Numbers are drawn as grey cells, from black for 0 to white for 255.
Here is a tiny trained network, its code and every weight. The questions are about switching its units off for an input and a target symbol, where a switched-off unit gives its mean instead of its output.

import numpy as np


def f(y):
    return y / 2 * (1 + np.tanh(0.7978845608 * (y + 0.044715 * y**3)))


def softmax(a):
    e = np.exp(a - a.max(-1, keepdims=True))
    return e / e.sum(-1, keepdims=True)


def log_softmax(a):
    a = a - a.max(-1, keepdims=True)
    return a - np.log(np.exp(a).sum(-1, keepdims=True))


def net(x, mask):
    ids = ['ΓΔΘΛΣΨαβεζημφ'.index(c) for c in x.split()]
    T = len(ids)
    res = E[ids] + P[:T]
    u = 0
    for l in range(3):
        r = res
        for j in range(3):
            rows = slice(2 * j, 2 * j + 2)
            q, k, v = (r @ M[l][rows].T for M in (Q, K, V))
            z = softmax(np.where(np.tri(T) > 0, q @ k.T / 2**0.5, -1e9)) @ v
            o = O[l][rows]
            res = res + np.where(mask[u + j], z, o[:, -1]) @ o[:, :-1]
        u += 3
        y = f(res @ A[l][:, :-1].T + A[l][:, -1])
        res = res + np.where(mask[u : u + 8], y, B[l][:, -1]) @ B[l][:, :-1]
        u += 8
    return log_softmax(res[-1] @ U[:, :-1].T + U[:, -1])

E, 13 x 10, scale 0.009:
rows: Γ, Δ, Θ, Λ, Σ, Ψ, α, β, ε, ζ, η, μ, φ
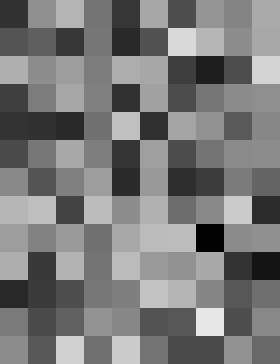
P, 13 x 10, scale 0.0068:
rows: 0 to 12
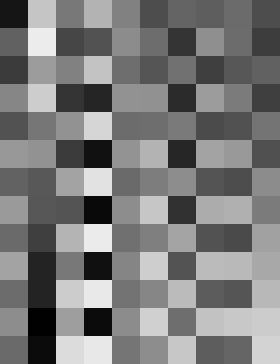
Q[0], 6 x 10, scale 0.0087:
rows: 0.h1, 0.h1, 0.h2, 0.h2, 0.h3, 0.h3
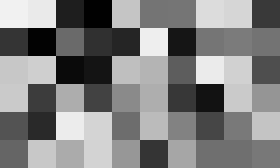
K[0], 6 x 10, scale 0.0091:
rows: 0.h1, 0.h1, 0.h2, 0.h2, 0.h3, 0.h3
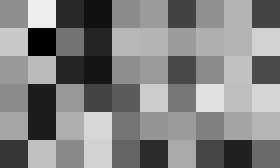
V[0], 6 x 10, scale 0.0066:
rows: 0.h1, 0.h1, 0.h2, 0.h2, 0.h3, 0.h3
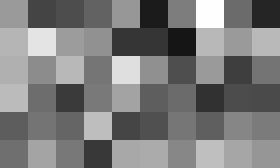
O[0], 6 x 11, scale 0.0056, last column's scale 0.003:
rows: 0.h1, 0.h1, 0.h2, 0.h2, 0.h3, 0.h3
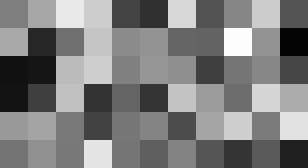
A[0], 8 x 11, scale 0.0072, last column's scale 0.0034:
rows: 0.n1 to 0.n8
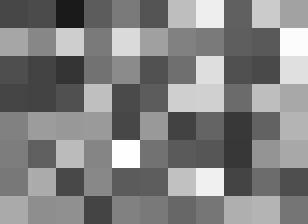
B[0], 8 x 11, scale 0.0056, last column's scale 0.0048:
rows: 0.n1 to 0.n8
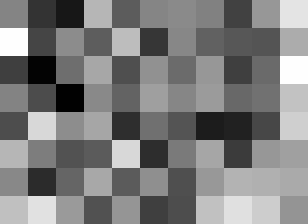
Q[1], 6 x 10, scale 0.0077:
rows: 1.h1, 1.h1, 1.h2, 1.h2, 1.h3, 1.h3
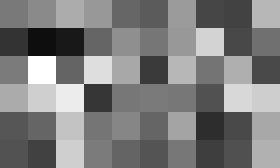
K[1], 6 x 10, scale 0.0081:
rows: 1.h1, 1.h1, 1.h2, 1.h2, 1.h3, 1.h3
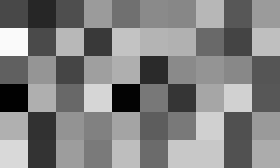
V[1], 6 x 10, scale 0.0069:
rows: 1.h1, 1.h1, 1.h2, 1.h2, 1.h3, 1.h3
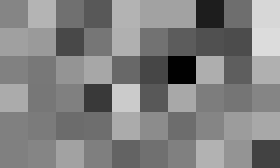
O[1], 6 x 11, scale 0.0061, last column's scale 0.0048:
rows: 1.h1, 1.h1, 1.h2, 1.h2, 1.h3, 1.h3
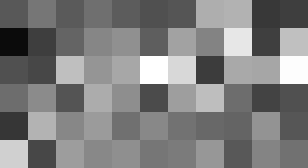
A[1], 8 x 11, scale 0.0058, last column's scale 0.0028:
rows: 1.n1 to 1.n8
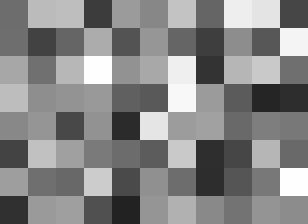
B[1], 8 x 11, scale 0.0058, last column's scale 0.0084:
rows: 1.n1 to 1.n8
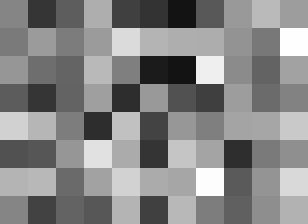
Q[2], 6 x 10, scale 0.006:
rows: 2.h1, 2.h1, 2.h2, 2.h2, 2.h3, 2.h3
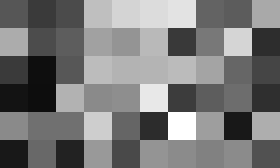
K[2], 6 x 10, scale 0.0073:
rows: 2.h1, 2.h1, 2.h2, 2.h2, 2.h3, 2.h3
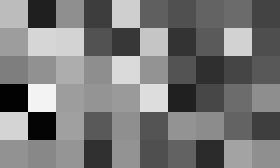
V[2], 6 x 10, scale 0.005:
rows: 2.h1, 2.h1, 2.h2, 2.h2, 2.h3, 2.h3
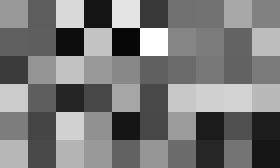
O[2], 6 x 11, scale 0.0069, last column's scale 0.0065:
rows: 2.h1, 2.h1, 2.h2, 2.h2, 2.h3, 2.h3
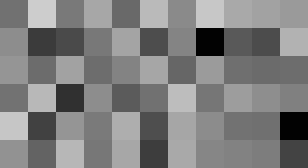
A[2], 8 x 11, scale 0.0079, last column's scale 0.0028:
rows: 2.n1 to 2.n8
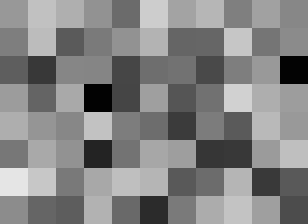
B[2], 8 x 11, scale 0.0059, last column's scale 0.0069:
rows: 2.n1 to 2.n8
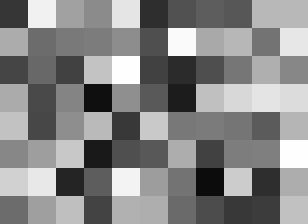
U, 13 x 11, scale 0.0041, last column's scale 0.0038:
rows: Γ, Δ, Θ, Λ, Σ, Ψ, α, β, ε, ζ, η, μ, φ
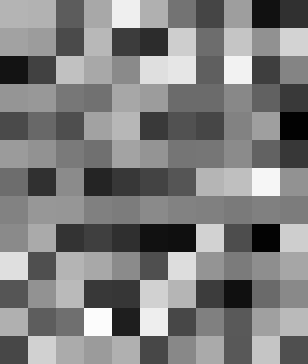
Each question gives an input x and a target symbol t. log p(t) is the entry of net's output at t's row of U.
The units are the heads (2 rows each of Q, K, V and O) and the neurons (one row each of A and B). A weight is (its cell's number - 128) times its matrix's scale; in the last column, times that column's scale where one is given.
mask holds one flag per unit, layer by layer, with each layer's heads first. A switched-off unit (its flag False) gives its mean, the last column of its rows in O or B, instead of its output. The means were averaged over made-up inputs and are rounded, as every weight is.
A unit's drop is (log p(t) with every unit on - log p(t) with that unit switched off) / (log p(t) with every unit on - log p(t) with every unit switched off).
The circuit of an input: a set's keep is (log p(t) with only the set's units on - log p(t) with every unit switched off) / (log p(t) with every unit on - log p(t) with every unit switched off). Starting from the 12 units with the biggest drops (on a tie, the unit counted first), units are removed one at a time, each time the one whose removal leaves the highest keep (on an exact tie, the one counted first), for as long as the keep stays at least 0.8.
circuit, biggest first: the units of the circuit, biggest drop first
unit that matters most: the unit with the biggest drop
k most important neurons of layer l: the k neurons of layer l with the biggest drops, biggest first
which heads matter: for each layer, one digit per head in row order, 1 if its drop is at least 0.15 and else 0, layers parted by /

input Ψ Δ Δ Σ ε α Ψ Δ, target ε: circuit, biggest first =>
[1.h2, 1.h1, 0.n3]
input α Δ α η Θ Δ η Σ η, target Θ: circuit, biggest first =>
[1.h1, 0.n6, 1.h2]
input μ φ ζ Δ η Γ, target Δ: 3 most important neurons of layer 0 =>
[0.n3, 0.n4, 0.n1]
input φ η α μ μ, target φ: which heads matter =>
000 / 000 / 100
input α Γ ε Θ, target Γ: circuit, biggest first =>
[0.h1, 2.n7]
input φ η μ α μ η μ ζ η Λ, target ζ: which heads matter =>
101 / 100 / 001
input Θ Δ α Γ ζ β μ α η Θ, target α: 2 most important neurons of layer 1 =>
[1.n7, 1.n2]
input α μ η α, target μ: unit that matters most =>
0.h1
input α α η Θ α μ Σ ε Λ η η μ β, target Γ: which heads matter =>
010 / 000 / 000
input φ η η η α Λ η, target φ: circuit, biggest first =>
[2.h1, 0.n2, 2.n1]
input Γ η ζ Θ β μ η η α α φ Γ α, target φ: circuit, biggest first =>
[2.h1, 2.n1, 0.n2, 0.n6]
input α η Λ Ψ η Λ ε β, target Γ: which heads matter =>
101 / 000 / 000
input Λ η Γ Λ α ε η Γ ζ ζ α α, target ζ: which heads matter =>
101 / 000 / 001
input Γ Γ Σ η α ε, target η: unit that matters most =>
0.h3
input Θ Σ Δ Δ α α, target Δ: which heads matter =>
100 / 000 / 010
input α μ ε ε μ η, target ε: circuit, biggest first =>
[1.h2, 1.h1]
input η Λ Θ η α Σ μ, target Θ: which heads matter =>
000 / 100 / 000
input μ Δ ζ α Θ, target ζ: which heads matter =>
010 / 100 / 001
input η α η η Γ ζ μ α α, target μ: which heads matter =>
001 / 110 / 000
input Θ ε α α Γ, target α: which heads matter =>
101 / 010 / 000
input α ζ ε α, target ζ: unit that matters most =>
2.h3
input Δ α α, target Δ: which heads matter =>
011 / 100 / 010
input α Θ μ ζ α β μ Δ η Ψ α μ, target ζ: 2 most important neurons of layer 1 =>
[1.n4, 1.n5]
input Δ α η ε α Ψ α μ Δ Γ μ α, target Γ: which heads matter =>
011 / 000 / 000
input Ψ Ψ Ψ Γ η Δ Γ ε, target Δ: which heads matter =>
011 / 100 / 010
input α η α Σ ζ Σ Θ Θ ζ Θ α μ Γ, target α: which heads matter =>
111 / 010 / 000
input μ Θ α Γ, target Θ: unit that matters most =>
0.h3
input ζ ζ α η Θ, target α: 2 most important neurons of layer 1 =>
[1.n2, 1.n7]
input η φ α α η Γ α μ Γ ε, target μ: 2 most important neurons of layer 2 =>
[2.n5, 2.n6]
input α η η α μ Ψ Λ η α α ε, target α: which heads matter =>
101 / 010 / 000
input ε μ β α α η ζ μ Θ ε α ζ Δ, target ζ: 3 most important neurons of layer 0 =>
[0.n2, 0.n1, 0.n6]
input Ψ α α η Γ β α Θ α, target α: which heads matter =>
001 / 010 / 000
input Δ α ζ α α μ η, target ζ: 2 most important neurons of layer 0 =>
[0.n2, 0.n1]
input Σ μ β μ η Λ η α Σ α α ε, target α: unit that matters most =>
0.h1
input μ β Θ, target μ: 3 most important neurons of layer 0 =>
[0.n4, 0.n3, 0.n1]
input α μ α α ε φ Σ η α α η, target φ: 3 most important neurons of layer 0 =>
[0.n2, 0.n6, 0.n1]
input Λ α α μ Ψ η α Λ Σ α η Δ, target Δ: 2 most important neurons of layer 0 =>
[0.n4, 0.n1]
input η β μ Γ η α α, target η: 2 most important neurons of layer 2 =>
[2.n6, 2.n4]
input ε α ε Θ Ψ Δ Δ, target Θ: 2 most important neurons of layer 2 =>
[2.n8, 2.n4]
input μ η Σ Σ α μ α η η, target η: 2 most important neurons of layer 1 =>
[1.n5, 1.n3]
